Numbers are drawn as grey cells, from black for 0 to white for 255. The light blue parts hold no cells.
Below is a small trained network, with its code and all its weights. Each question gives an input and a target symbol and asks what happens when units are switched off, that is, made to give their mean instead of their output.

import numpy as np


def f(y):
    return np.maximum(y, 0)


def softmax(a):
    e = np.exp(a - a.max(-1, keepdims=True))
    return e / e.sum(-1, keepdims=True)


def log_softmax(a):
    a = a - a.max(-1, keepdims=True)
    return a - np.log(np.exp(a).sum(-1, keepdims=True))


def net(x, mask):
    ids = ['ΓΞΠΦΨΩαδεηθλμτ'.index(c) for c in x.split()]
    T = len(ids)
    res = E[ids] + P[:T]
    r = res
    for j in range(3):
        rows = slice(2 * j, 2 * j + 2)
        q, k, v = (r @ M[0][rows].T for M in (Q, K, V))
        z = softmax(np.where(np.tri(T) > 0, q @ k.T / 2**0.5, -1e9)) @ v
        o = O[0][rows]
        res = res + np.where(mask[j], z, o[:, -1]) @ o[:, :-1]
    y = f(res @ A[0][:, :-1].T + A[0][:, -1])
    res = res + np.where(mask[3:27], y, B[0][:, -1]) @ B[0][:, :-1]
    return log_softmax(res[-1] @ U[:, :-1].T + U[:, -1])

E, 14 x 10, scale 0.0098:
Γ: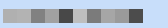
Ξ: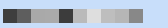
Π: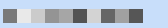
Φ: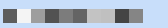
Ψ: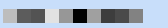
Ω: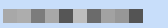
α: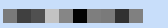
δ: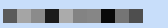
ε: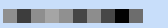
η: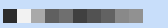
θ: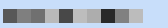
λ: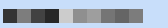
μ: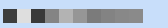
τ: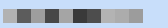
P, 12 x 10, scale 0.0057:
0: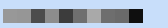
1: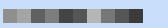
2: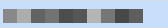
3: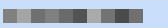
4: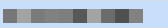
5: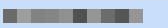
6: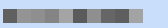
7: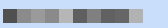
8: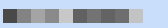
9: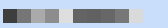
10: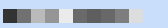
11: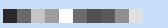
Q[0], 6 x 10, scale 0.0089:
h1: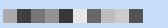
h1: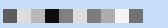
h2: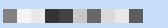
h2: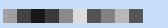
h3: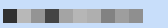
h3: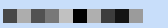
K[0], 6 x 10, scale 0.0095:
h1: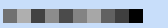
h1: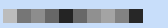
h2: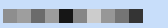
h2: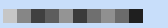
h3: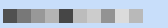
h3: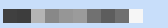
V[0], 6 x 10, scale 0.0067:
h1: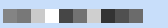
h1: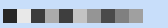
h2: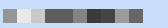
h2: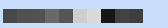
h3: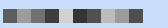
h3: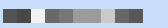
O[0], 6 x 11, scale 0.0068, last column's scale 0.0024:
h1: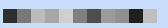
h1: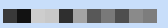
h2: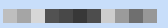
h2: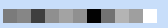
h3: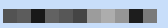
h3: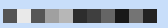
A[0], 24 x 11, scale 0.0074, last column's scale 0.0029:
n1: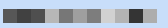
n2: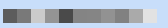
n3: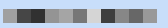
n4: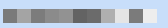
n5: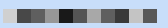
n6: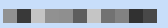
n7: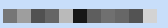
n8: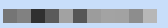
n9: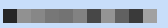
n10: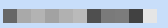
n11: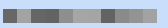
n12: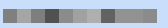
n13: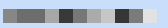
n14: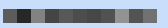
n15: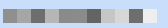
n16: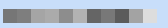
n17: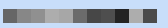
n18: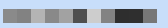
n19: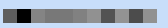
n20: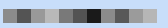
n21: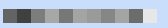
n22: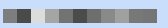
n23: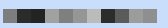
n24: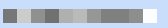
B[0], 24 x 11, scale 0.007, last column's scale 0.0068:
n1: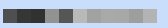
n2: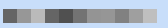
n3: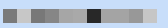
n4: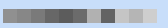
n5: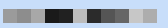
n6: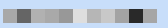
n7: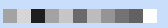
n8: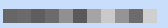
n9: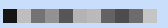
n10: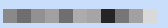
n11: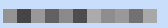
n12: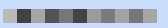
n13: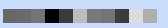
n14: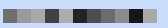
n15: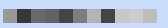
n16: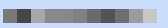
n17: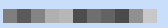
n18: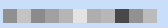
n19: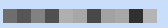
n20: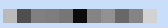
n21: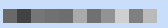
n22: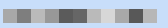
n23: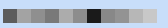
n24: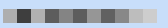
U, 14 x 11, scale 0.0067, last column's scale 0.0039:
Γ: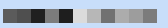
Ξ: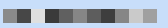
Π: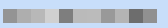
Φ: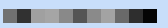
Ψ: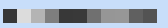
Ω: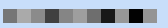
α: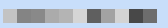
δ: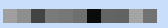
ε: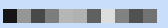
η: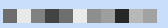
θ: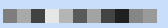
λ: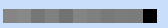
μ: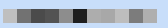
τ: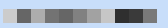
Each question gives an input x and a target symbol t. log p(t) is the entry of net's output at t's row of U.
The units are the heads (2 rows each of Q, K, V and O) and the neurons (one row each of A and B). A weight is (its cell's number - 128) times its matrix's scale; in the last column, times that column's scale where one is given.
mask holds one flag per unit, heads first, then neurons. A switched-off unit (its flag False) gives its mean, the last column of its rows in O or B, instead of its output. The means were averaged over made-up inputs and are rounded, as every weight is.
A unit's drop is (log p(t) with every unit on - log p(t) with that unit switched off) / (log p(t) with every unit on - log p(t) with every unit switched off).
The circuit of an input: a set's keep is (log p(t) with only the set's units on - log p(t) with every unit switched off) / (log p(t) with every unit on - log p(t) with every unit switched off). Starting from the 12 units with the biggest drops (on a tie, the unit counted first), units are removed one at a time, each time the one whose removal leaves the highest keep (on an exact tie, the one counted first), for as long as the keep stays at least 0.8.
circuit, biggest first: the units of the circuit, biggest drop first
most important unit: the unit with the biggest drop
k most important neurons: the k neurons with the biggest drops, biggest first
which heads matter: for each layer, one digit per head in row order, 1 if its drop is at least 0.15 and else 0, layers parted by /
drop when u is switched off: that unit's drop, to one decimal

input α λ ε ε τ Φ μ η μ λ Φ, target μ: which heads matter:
100
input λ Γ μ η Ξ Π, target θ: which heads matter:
001
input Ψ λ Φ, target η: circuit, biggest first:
n13, n18, n20
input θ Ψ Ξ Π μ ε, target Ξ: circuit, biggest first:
h1, n5
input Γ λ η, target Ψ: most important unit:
h1
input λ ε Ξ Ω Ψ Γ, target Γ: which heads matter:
100
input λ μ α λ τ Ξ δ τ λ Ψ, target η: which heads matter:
110
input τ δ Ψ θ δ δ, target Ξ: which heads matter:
001
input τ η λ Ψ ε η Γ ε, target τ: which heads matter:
110
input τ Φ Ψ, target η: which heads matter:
010
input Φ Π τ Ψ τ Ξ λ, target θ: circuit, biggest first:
h3, n17
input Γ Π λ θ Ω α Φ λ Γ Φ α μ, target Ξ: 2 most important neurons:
n7, n24
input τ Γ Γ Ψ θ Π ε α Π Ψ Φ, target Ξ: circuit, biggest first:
h3, n24, n7
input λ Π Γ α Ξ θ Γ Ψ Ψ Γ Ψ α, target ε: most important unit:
h2
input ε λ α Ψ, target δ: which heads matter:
010
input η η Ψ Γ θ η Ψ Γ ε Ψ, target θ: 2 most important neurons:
n17, n7
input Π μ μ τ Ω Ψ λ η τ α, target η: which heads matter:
110
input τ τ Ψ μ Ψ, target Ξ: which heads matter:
100
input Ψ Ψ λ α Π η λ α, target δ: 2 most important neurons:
n5, n23
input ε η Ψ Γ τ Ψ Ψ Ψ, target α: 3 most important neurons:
n6, n3, n9
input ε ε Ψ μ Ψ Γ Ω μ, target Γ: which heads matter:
101
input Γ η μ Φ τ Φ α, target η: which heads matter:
010
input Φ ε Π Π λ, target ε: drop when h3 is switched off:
0.3
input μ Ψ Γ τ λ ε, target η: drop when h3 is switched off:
0.0
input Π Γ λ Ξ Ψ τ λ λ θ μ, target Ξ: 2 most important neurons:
n24, n7
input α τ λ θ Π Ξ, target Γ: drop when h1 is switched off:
0.2
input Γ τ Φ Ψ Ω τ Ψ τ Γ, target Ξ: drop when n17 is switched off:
-0.1
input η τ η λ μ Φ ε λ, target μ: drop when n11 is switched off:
0.2
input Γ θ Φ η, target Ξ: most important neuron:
n7
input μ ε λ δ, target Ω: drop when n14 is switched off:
0.3
